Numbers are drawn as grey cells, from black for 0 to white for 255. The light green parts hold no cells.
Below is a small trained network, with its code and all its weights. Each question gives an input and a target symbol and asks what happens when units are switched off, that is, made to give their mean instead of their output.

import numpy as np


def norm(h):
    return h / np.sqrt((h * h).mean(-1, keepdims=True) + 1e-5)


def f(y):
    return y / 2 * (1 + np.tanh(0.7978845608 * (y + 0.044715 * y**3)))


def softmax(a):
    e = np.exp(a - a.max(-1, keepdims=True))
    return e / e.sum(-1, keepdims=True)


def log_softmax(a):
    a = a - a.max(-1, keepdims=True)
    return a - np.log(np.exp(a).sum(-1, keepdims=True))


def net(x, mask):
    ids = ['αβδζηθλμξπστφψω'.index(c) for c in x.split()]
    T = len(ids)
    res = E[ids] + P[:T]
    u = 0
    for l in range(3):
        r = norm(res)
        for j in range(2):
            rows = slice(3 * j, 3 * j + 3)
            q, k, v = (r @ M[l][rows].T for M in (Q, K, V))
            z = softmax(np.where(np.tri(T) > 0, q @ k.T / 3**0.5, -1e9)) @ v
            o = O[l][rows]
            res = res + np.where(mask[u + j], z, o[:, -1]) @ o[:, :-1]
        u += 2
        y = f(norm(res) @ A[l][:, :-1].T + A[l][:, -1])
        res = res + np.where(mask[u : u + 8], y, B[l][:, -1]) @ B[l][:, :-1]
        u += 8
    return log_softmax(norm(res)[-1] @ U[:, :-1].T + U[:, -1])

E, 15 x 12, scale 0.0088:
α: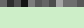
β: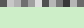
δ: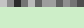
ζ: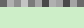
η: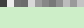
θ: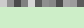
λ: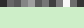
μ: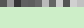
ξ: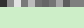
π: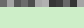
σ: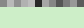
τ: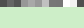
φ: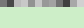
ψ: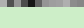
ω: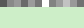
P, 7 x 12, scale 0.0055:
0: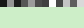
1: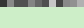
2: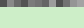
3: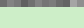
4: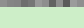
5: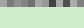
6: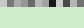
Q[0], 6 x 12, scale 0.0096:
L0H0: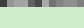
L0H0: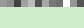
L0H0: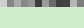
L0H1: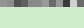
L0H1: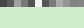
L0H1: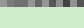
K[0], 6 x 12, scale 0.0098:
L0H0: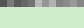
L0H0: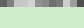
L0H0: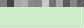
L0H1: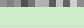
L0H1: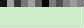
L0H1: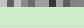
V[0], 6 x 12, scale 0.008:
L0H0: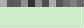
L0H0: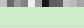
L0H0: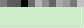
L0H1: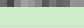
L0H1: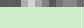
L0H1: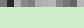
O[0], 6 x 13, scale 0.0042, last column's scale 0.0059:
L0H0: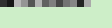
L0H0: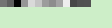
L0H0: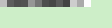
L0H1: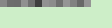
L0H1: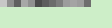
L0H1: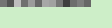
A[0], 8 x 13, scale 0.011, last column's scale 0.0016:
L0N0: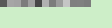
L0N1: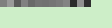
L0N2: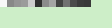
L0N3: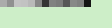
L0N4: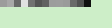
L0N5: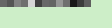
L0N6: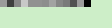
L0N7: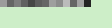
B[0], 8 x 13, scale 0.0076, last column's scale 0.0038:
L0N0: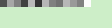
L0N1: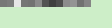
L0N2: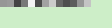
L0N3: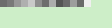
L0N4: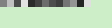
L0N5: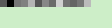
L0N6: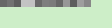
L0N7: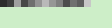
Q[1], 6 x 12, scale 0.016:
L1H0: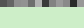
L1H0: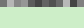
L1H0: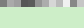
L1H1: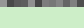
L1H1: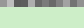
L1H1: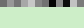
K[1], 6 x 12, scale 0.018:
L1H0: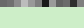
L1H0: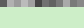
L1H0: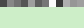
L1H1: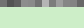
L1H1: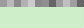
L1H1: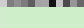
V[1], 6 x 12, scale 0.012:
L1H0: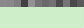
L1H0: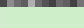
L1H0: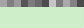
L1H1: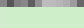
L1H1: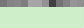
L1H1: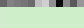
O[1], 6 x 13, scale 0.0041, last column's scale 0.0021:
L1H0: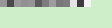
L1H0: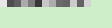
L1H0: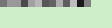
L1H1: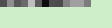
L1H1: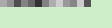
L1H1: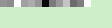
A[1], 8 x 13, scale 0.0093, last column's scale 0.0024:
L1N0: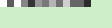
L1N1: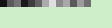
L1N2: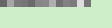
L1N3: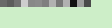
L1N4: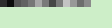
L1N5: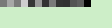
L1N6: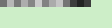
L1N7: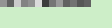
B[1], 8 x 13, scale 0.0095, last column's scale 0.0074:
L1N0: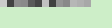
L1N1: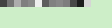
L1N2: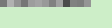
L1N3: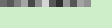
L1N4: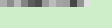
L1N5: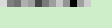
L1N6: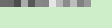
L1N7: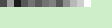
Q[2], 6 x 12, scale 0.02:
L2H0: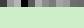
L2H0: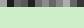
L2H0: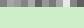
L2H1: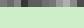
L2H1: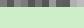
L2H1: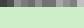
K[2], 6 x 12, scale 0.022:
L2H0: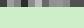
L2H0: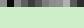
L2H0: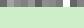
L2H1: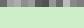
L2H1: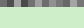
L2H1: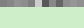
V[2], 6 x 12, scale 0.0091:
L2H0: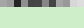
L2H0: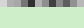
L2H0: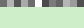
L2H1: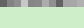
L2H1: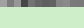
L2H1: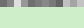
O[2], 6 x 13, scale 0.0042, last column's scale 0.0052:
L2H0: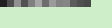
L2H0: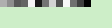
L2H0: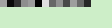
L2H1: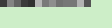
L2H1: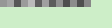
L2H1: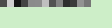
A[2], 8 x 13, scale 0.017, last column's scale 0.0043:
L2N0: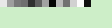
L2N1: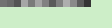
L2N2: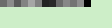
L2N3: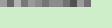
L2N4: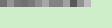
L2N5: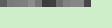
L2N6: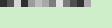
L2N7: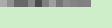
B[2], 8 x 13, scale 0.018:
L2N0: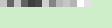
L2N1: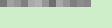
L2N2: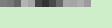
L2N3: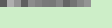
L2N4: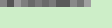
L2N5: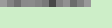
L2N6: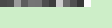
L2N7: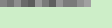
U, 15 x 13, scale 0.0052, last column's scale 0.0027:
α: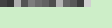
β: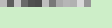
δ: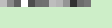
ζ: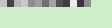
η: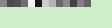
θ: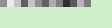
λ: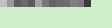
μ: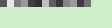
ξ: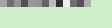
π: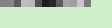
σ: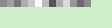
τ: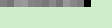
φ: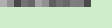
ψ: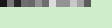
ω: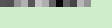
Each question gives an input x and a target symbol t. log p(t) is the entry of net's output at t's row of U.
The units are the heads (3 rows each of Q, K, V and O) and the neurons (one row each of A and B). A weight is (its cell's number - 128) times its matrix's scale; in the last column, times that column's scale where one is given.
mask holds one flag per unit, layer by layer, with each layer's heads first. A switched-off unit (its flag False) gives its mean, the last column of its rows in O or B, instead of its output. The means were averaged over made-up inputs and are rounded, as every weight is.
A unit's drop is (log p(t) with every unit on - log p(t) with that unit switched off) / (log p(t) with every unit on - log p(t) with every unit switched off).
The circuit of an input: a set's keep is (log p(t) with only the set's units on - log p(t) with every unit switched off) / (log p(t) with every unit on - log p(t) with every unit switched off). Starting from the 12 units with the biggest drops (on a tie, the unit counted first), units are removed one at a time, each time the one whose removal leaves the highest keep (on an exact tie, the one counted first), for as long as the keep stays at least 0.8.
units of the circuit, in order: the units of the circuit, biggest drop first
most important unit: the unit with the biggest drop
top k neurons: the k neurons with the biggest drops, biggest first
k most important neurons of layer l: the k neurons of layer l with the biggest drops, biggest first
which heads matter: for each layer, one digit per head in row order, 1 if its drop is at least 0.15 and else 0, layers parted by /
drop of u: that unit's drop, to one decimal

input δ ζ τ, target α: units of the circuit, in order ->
L2N0
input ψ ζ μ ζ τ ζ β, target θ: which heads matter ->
00 / 11 / 10
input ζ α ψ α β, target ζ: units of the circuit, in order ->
L2N0, L2N6, L1H0
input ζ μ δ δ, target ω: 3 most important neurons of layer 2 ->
L2N0, L2N6, L2N4
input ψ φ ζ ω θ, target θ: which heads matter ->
00 / 00 / 10
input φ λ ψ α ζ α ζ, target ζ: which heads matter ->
00 / 01 / 10
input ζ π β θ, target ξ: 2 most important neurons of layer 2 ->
L2N6, L2N0
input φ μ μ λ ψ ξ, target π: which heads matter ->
00 / 00 / 10
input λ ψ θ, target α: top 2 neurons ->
L0N5, L2N6
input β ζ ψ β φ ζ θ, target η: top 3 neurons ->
L0N2, L2N6, L2N0
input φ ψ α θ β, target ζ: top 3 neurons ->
L2N0, L2N6, L0N3
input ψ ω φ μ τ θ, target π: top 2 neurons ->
L0N2, L2N0
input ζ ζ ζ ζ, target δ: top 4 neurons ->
L1N5, L0N4, L2N0, L2N6
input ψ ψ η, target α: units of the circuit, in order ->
L2N0
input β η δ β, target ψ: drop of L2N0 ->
0.2
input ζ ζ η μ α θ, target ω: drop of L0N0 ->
0.1
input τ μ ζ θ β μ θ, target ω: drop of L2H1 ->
0.1
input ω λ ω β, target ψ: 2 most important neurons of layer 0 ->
L0N0, L0N4
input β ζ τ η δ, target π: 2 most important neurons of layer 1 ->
L1N4, L1N1
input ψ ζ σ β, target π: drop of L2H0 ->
0.0
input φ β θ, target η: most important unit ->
L0N2
